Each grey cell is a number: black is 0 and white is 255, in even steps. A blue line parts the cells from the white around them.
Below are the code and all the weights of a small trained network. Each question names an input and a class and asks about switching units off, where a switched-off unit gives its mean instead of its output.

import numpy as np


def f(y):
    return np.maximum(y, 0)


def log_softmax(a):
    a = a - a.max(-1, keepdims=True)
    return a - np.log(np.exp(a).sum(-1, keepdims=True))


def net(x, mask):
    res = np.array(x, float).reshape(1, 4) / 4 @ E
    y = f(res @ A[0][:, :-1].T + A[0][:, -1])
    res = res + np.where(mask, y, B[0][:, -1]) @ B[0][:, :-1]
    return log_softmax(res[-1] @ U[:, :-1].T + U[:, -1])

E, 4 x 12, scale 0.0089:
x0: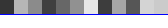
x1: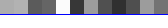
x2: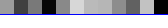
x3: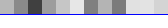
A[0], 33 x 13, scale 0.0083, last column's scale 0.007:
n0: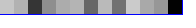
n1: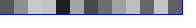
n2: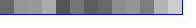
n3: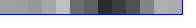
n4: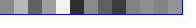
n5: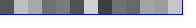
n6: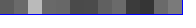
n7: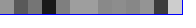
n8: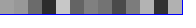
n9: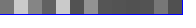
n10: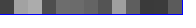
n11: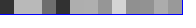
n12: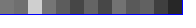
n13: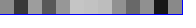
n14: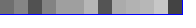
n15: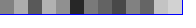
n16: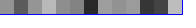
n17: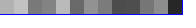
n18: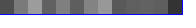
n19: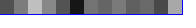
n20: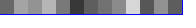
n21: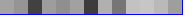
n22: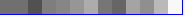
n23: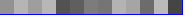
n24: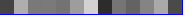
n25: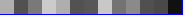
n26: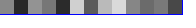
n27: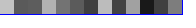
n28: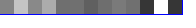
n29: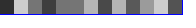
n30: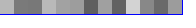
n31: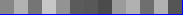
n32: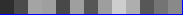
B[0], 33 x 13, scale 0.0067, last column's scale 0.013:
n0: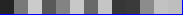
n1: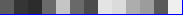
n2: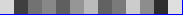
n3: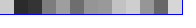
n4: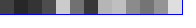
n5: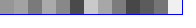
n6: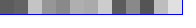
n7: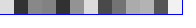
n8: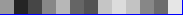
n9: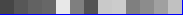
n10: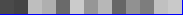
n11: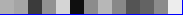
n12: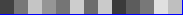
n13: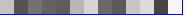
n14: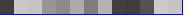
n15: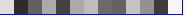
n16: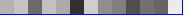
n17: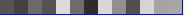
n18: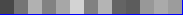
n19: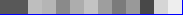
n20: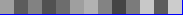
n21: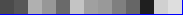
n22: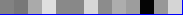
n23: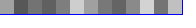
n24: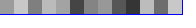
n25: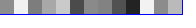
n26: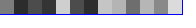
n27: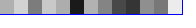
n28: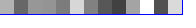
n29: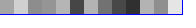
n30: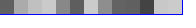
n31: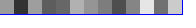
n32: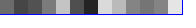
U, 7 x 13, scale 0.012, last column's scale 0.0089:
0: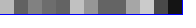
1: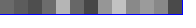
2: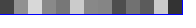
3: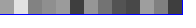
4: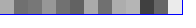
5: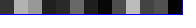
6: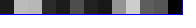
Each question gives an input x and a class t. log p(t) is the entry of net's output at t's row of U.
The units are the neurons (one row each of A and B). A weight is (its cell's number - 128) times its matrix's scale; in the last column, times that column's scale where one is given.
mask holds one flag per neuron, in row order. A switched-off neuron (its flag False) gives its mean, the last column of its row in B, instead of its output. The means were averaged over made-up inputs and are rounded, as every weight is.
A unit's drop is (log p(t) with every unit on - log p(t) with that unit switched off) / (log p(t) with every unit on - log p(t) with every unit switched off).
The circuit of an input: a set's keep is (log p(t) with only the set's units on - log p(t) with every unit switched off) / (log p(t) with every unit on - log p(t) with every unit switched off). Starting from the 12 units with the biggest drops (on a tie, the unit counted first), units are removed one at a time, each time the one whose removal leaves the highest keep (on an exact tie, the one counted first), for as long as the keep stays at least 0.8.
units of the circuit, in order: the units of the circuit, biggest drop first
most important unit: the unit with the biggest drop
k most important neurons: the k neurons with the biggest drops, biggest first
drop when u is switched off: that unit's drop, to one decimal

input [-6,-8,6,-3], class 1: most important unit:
n26
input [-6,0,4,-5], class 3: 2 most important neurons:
n27, n16
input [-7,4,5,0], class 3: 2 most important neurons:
n27, n25
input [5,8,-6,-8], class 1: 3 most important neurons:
n3, n4, n9
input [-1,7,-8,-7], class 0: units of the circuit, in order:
n15, n28
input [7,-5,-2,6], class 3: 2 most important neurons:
n11, n29
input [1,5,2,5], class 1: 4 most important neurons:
n8, n4, n19, n6
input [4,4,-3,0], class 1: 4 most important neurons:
n4, n27, n9, n3
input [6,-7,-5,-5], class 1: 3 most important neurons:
n1, n32, n11
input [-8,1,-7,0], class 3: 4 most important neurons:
n27, n25, n16, n30
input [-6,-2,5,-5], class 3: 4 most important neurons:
n27, n16, n25, n15
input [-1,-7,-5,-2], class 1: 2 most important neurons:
n1, n32
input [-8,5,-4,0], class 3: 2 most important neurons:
n27, n25
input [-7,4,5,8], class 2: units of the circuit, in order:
n0
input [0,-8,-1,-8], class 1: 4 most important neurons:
n32, n1, n26, n11
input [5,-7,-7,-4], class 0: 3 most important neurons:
n28, n2, n23
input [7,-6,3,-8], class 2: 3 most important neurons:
n10, n19, n12
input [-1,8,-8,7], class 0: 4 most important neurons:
n15, n28, n31, n3
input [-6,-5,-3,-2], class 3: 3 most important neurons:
n27, n16, n25
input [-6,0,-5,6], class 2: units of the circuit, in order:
n21
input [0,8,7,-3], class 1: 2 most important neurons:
n8, n9
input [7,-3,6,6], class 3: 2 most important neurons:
n11, n14
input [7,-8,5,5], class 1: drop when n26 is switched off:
0.4
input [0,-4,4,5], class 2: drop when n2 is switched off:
0.2
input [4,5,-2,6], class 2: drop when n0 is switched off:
0.2
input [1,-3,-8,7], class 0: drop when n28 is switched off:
0.1
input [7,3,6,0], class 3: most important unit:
n29
